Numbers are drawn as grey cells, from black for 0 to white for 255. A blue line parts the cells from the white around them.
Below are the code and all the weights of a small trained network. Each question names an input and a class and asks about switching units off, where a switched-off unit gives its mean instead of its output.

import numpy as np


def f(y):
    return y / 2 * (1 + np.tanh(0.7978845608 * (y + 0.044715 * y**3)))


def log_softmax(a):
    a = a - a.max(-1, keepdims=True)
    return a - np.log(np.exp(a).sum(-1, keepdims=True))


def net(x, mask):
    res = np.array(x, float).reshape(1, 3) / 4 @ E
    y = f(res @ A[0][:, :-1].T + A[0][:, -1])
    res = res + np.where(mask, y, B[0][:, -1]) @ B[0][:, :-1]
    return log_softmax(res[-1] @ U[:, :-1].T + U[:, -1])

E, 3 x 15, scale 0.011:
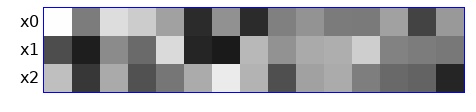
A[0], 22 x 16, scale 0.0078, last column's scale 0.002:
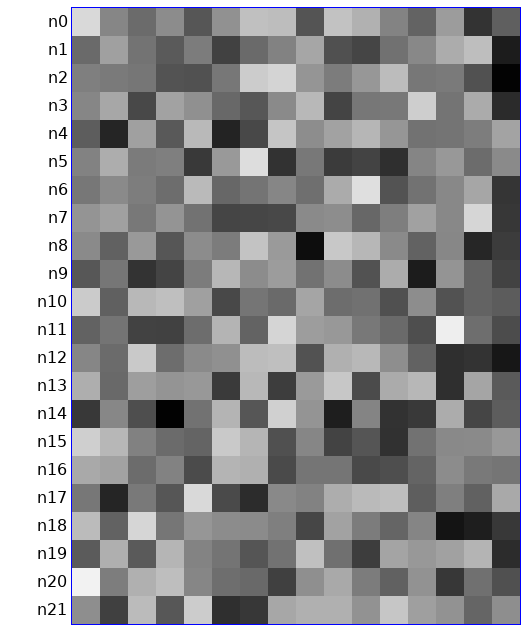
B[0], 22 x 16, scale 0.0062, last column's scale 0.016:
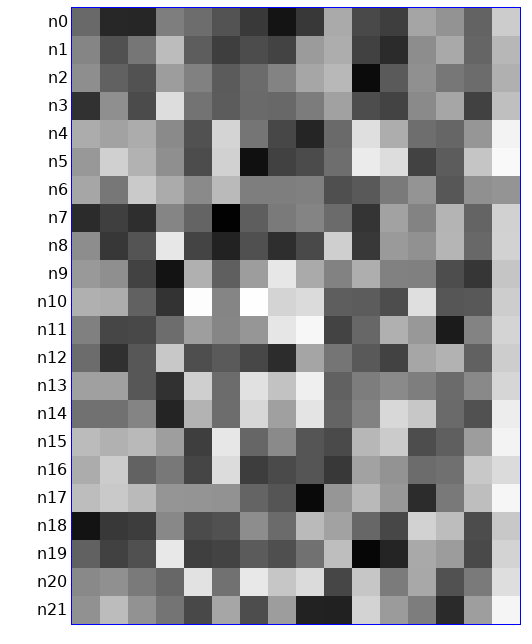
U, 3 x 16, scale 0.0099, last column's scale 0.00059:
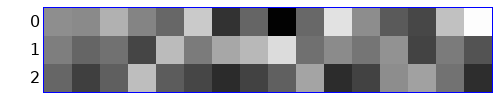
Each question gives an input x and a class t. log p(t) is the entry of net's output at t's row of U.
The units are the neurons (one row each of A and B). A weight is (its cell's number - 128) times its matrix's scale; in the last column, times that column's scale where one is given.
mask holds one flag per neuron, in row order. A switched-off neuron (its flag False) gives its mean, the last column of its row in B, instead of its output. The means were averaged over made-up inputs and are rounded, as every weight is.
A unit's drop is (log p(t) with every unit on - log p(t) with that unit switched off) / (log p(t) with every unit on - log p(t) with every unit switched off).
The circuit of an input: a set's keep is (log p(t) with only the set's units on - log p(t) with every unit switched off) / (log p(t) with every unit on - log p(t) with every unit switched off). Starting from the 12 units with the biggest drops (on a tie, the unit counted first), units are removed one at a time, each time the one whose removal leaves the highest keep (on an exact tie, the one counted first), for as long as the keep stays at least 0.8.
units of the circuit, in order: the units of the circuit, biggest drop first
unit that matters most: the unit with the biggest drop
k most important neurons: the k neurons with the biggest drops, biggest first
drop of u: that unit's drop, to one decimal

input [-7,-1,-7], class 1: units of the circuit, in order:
[n14]
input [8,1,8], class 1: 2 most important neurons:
[n20, n10]
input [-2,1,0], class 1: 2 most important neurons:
[n5, n15]
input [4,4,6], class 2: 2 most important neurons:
[n18, n8]
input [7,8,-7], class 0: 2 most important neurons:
[n21, n17]
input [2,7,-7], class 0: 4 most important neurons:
[n21, n4, n17, n8]
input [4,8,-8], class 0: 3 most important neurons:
[n21, n4, n17]
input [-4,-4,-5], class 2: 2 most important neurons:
[n19, n21]
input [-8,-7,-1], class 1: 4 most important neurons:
[n14, n11, n9, n17]
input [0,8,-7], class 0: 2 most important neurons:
[n21, n4]
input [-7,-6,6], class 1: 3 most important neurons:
[n14, n11, n9]
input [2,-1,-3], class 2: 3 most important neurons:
[n14, n11, n9]
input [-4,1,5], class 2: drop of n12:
0.2
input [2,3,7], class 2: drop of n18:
0.0
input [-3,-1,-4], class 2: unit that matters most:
n20
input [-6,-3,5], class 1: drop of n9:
0.1
